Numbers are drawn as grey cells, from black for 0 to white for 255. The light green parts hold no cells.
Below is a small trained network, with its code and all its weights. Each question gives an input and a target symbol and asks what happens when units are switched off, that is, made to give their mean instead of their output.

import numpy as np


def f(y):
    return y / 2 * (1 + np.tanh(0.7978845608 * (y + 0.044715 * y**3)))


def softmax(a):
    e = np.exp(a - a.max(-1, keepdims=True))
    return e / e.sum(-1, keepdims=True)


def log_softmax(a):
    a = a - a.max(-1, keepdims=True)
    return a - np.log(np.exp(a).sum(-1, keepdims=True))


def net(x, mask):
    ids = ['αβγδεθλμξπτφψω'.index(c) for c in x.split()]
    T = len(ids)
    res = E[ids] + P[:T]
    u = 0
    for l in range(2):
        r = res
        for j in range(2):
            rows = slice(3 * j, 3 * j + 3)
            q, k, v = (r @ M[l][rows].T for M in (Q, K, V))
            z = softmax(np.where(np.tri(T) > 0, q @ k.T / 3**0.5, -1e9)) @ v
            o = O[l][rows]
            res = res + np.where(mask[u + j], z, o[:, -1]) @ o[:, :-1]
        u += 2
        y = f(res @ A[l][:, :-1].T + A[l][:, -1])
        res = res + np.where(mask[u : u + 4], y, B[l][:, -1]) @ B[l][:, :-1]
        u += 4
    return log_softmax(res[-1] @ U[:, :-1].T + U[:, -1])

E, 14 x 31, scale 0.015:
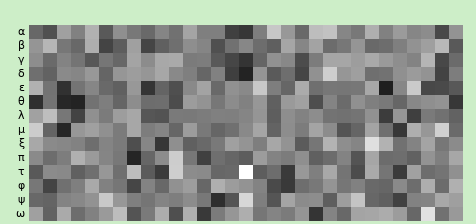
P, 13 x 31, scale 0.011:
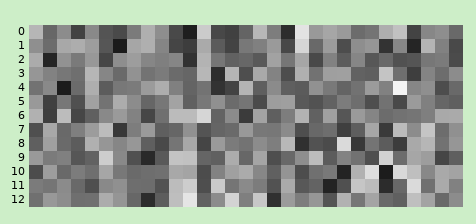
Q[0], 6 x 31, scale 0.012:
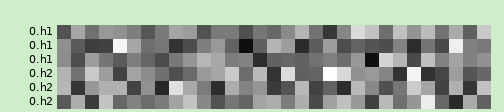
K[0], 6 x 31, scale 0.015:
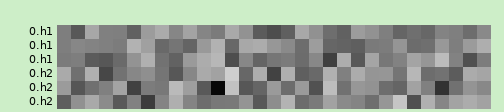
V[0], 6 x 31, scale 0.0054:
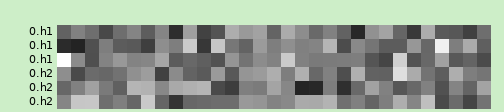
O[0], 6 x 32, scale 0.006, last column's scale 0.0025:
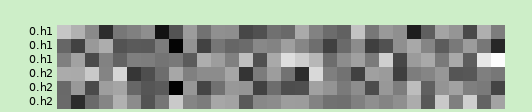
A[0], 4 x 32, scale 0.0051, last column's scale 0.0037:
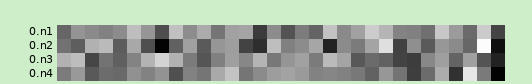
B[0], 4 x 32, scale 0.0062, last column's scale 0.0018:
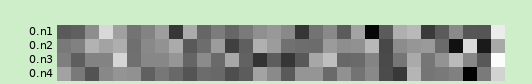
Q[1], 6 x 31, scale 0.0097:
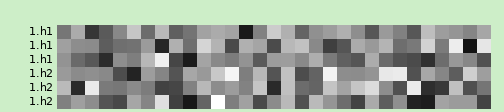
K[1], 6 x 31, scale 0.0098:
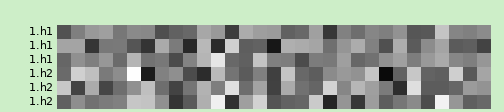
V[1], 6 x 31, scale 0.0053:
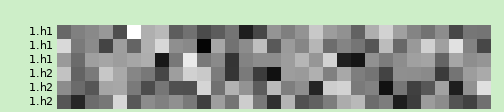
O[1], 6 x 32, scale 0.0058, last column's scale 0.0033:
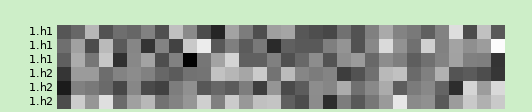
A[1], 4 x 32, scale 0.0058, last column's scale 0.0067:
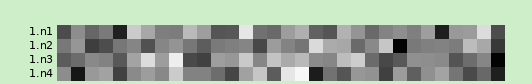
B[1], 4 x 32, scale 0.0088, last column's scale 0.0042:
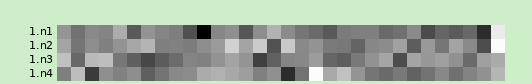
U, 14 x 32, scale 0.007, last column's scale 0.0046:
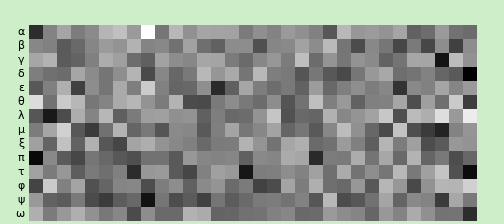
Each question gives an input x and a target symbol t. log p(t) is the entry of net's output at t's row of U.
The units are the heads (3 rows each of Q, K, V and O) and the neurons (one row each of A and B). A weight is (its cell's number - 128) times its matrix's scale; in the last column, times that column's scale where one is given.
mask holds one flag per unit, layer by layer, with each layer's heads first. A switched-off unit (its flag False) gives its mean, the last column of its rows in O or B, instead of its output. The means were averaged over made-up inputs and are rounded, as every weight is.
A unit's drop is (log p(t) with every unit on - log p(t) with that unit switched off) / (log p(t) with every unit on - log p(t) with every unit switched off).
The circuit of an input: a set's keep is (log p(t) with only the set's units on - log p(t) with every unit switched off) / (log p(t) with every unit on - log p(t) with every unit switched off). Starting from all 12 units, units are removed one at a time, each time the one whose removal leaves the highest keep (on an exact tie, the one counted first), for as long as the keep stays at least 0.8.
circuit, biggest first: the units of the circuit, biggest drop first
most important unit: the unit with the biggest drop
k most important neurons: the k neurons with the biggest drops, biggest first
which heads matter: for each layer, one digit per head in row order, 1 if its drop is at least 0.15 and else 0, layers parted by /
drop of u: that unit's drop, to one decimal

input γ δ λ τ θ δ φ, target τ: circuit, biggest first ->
[1.h2 1.n2]
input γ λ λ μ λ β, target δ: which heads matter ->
11 / 00
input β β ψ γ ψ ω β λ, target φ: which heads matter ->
10 / 10
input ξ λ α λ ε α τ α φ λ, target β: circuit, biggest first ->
[1.h1 0.h1]
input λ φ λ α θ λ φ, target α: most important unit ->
0.h2
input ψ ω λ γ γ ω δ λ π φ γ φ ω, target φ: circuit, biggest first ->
[0.h2 1.h2]
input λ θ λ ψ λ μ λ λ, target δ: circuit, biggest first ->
[0.h1 1.n1 1.n2]
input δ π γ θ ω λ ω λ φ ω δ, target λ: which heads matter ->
01 / 00
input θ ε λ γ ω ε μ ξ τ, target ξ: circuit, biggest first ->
[1.h1 1.n3]
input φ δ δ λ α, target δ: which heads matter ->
01 / 01
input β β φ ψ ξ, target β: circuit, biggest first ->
[0.h2 1.n4 1.n1]
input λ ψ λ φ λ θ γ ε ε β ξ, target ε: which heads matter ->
00 / 01
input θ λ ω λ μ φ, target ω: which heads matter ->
01 / 11
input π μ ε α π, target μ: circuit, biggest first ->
[0.h2 1.h2]
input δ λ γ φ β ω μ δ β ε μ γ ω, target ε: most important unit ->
0.n4
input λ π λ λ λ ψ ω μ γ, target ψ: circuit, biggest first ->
[0.h2 1.h2]
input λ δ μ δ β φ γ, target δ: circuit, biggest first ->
[1.h2 1.n1 0.h2]
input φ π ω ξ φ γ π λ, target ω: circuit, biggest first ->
[1.h1 1.n3 0.h1]
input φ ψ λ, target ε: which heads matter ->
00 / 10
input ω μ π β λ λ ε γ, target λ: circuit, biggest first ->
[0.h2]
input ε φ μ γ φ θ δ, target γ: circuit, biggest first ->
[1.h2 1.n4]
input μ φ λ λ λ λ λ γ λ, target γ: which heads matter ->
10 / 00
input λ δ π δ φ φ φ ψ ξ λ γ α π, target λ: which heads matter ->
01 / 00
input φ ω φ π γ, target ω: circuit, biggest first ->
[0.h2 1.h1 1.h2 0.n2]
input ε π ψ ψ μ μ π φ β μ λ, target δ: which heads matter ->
10 / 00
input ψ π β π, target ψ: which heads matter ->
01 / 00
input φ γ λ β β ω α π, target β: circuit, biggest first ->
[0.h2 1.n4 1.n1]
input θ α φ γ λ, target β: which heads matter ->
00 / 10
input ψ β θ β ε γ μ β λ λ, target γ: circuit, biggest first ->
[0.h1]
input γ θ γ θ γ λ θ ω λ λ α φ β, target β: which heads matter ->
10 / 10
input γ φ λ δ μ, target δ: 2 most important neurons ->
[1.n1 1.n2]
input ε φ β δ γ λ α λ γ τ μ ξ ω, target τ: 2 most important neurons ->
[1.n2 0.n1]
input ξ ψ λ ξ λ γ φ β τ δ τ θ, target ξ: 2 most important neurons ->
[0.n4 1.n3]
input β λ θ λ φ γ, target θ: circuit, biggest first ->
[1.h2]
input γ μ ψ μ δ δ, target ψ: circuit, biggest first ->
[0.h2 1.n2]
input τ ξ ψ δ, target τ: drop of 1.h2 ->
1.2
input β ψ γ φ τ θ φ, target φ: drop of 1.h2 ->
0.3
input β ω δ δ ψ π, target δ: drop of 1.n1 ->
0.4
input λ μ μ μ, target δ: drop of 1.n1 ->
0.2
